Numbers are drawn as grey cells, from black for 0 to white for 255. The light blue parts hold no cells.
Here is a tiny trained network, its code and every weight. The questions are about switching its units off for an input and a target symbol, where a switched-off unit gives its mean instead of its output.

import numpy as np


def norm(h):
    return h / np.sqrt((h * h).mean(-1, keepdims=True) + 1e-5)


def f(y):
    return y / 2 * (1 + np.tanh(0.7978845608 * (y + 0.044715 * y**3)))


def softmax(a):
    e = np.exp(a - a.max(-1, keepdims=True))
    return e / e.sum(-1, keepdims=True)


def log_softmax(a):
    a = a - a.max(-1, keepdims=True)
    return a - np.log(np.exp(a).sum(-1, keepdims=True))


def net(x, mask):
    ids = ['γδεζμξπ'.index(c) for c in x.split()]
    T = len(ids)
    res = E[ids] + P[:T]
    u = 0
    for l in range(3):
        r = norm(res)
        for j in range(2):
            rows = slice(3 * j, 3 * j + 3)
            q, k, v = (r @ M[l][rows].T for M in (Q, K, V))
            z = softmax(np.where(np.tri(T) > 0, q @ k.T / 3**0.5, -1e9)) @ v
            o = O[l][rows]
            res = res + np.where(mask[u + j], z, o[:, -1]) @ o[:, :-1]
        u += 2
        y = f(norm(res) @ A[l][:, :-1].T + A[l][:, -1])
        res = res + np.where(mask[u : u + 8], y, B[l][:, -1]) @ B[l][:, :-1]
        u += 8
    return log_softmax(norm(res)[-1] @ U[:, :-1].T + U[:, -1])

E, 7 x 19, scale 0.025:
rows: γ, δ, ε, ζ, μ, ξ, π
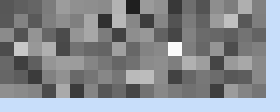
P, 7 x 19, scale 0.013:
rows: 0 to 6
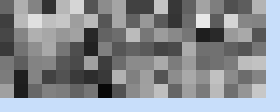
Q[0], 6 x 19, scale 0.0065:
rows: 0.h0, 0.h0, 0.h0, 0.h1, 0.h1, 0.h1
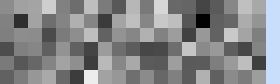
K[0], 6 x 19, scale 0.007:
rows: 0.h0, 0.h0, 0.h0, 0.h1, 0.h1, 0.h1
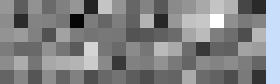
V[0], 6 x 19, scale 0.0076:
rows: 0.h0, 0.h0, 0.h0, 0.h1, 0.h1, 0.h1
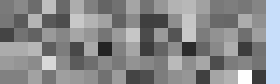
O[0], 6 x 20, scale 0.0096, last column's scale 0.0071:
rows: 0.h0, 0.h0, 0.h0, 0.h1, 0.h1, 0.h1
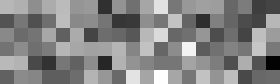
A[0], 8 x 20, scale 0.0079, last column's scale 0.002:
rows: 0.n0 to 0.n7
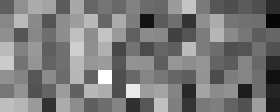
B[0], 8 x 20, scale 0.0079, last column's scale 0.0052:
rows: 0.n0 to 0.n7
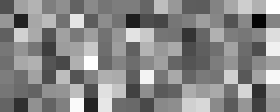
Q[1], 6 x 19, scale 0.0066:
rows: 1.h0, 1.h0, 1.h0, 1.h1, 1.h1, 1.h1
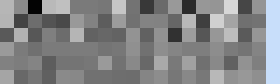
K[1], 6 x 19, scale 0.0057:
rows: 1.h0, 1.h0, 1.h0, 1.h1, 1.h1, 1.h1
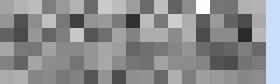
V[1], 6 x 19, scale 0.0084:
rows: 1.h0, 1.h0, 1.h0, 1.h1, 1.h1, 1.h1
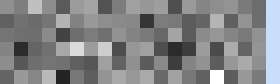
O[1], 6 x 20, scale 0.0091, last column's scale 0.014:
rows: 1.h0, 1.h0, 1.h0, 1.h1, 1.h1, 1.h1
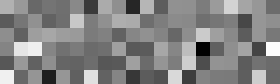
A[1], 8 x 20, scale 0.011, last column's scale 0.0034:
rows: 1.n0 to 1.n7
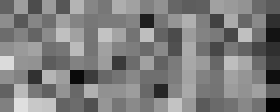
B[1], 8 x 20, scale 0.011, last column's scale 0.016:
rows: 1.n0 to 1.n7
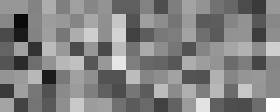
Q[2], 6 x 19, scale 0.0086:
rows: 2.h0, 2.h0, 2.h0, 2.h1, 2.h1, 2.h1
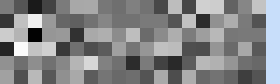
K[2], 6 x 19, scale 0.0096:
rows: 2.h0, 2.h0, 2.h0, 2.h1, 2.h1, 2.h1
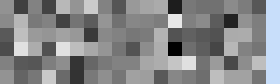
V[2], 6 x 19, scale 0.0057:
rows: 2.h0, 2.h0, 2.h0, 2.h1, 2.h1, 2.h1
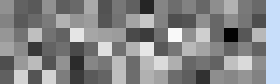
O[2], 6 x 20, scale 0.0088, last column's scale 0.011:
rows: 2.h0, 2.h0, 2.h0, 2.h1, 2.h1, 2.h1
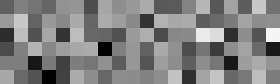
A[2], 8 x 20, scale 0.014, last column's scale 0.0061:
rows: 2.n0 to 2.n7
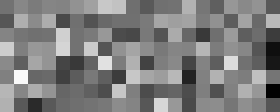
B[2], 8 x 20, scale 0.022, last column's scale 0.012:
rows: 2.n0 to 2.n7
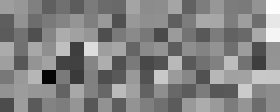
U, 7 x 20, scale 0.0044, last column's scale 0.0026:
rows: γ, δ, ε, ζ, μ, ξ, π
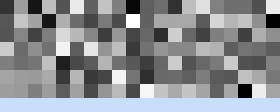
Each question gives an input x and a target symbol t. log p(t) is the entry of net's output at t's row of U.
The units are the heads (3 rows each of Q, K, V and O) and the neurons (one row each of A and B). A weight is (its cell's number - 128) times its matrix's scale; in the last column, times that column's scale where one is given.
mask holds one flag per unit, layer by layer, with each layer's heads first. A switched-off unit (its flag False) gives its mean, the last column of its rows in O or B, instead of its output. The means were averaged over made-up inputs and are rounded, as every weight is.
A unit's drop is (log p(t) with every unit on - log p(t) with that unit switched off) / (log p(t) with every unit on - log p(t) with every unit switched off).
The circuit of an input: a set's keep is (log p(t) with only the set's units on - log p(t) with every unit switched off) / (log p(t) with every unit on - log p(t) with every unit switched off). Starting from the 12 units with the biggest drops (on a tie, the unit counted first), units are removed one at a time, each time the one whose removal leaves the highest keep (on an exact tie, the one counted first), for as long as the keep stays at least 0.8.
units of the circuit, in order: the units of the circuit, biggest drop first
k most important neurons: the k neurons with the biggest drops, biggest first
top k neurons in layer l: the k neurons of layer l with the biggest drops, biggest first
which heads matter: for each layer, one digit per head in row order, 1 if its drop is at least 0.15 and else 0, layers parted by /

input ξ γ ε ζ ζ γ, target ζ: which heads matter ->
10 / 01 / 01
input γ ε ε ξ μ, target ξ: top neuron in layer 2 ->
[2.n6]
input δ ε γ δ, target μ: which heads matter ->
01 / 00 / 10
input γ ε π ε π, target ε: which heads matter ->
10 / 00 / 10
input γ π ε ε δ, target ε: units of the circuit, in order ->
[2.h0, 0.h0, 2.n2]
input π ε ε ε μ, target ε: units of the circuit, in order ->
[0.h0, 2.n2]
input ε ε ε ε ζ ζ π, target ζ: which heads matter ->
00 / 01 / 00
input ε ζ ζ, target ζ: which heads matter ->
10 / 01 / 00
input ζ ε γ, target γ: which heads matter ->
00 / 00 / 10
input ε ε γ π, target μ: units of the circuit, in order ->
[0.h1, 2.n4]
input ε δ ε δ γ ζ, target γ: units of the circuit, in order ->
[1.n7, 2.h0]
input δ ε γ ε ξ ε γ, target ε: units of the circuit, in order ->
[2.h0, 2.n2, 0.h0]
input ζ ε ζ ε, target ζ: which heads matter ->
11 / 01 / 01
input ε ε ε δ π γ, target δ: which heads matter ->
10 / 00 / 10
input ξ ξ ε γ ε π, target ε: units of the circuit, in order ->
[2.n2]
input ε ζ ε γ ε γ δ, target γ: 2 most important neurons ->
[1.n7, 1.n1]
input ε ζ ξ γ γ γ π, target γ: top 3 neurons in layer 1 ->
[1.n7, 1.n1, 1.n4]
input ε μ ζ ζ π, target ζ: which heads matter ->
01 / 01 / 01
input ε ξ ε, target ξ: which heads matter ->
10 / 00 / 00
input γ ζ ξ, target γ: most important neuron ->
[0.n6]
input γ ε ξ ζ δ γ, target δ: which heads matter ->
01 / 01 / 00
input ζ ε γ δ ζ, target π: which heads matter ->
10 / 01 / 10
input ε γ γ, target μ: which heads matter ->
11 / 00 / 00
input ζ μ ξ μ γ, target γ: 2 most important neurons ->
[0.n7, 1.n2]
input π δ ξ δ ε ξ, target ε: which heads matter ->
00 / 00 / 10
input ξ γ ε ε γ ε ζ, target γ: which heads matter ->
00 / 00 / 10
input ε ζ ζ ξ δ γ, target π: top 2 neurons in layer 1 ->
[1.n7, 1.n3]
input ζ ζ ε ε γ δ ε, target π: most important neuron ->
[1.n7]
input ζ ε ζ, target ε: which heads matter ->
00 / 01 / 10
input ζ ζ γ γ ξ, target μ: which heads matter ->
00 / 01 / 00
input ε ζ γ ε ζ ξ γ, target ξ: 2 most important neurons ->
[1.n7, 2.n6]
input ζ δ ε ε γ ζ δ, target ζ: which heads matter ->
00 / 01 / 01
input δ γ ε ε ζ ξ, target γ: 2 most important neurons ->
[0.n6, 1.n2]
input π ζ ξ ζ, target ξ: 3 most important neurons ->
[1.n7, 2.n6, 2.n5]
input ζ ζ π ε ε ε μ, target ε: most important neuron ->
[1.n7]
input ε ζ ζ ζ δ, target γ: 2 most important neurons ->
[2.n7, 1.n7]
